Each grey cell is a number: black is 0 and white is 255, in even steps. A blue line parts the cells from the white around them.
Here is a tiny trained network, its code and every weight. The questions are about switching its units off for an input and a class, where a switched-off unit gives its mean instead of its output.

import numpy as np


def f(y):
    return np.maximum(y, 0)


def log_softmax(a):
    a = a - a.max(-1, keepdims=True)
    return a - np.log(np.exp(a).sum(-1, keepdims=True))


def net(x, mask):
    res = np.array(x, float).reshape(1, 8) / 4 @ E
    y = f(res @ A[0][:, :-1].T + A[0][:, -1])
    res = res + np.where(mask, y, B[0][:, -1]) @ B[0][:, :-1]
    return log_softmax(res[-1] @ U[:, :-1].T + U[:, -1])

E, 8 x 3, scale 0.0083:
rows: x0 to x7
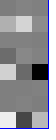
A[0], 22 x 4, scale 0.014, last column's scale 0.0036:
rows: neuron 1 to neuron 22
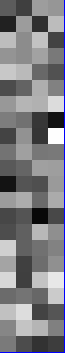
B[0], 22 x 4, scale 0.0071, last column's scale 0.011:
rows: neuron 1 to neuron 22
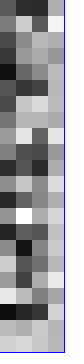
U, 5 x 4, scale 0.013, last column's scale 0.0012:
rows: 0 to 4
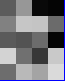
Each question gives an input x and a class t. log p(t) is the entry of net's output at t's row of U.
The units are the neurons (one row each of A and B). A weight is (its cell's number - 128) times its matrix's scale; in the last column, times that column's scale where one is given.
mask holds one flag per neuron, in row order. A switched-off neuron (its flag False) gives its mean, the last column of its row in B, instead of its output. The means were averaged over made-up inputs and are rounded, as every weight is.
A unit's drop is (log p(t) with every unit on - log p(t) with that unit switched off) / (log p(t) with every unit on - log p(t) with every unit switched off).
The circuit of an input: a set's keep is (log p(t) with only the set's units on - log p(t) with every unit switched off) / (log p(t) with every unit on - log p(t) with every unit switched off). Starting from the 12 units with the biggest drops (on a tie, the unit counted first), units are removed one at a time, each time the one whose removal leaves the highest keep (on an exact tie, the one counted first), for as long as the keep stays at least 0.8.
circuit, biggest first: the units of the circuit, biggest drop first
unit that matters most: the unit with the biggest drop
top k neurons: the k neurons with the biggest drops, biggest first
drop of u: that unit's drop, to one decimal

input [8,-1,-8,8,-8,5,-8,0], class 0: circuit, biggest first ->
(neuron 11; neuron 6)
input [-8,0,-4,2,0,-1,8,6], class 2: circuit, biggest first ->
(neuron 14; neuron 9)
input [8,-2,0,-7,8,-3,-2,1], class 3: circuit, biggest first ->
(neuron 17; neuron 22)
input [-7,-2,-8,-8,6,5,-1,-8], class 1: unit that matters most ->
neuron 14
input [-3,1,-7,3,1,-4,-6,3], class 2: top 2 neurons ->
(neuron 14; neuron 9)
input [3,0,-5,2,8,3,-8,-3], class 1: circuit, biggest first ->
(neuron 14; neuron 22)
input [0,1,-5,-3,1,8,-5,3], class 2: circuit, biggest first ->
(neuron 14; neuron 9)
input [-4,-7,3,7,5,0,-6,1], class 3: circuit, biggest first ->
(neuron 17; neuron 5)
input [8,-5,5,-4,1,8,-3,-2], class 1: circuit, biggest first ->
(neuron 20; neuron 14)
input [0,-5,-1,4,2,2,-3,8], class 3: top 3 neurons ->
(neuron 17; neuron 20; neuron 5)
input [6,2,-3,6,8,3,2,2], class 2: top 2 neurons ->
(neuron 20; neuron 5)
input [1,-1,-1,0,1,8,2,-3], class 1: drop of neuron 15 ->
0.2
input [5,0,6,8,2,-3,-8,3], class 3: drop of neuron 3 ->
0.1
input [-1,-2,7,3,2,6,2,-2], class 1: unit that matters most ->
neuron 20
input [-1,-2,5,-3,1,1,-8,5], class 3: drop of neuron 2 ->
-0.1
